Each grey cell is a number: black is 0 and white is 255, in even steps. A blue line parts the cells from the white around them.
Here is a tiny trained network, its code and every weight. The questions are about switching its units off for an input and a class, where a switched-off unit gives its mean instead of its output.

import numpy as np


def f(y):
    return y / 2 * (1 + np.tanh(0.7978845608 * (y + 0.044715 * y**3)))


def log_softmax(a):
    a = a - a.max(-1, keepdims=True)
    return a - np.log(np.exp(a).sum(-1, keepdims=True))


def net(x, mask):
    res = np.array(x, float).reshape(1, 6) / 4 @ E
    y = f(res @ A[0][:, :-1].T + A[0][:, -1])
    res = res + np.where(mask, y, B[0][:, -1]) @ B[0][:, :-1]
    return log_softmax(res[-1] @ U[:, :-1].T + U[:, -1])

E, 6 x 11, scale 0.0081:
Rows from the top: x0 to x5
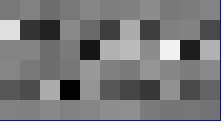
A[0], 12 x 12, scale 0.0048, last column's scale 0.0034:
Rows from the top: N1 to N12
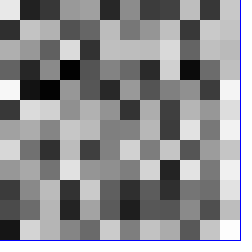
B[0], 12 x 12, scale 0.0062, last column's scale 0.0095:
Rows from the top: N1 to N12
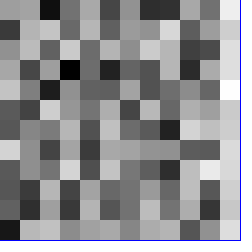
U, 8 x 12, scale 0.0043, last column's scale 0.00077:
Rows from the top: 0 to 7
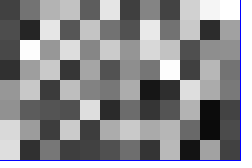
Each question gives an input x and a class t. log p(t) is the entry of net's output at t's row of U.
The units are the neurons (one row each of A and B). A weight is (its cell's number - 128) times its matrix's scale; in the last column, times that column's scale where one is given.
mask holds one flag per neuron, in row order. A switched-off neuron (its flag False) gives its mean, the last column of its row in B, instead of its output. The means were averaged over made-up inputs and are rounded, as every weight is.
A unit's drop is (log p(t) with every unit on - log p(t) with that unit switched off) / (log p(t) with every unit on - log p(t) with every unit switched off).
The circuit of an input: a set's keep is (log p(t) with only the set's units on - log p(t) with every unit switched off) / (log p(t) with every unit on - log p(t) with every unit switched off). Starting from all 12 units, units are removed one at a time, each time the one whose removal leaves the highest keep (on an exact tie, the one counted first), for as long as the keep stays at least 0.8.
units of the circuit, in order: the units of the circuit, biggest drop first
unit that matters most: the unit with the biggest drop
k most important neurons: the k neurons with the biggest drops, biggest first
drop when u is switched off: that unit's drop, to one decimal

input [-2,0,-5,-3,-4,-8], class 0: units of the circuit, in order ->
[N6, N9]
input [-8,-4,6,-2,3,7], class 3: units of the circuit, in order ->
[N4, N2]
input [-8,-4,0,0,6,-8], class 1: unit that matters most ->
N11
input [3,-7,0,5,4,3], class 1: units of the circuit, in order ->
[N10, N11]
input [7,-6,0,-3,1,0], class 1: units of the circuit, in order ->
[N6, N10, N9]
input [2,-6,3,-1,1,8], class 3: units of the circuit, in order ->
[N2, N9]
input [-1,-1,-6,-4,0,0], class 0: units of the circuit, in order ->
[N7, N6]
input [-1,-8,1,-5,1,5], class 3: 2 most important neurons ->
[N2, N12]
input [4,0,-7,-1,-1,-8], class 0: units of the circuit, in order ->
[N9, N6]
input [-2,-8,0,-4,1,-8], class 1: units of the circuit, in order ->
[N6, N10, N9]
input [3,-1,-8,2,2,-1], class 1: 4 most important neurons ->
[N11, N10, N6, N5]
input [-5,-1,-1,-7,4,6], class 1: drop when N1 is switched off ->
0.2
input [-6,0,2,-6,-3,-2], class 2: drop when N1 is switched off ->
0.3
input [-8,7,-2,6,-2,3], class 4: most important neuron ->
[N1]
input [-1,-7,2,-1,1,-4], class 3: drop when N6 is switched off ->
-0.1
